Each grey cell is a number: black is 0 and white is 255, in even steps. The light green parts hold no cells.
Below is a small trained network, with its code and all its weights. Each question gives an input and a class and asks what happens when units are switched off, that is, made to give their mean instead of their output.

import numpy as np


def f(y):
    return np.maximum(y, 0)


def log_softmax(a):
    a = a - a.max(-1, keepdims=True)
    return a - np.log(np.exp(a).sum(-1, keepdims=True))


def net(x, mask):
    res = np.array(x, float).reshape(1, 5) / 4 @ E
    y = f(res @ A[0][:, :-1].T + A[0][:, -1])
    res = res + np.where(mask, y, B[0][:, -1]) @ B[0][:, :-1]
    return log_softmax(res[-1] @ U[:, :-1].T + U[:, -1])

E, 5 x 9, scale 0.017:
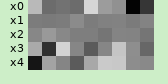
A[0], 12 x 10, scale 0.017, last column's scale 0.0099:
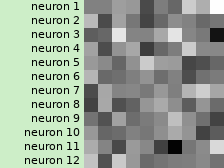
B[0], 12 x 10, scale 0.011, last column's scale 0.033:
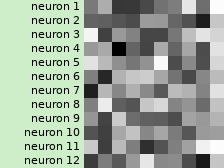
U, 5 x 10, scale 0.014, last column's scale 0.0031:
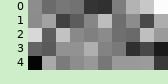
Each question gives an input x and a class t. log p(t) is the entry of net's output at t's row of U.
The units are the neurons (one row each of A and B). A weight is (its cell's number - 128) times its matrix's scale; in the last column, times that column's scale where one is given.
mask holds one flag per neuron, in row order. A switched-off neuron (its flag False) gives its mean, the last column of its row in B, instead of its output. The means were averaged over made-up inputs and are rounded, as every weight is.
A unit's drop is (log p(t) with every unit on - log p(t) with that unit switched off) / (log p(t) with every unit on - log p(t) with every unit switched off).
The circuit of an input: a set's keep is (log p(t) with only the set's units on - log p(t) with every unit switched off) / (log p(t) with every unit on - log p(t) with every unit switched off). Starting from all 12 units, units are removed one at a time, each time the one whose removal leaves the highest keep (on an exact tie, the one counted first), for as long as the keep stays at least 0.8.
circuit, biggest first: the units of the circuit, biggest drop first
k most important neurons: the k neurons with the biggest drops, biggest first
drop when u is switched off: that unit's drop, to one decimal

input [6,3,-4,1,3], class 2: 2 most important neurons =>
(neuron 4; neuron 1)
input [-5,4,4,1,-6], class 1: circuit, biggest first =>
(neuron 4)
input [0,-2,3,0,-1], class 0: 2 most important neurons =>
(neuron 5; neuron 8)
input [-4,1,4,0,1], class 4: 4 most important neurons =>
(neuron 11; neuron 3; neuron 5; neuron 7)
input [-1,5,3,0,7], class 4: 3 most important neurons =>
(neuron 11; neuron 8; neuron 7)
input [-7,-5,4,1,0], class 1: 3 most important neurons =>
(neuron 11; neuron 4; neuron 3)
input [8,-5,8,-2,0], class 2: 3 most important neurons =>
(neuron 4; neuron 1; neuron 6)
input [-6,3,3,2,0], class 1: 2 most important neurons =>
(neuron 11; neuron 4)
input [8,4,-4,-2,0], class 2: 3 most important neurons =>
(neuron 4; neuron 1; neuron 6)
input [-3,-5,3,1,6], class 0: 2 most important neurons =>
(neuron 3; neuron 12)
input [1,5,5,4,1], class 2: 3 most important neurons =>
(neuron 1; neuron 3; neuron 7)
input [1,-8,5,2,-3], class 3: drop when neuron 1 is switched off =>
0.2
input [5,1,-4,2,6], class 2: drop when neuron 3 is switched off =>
0.1
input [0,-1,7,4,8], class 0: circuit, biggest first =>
(neuron 3)
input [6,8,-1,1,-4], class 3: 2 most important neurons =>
(neuron 3; neuron 12)
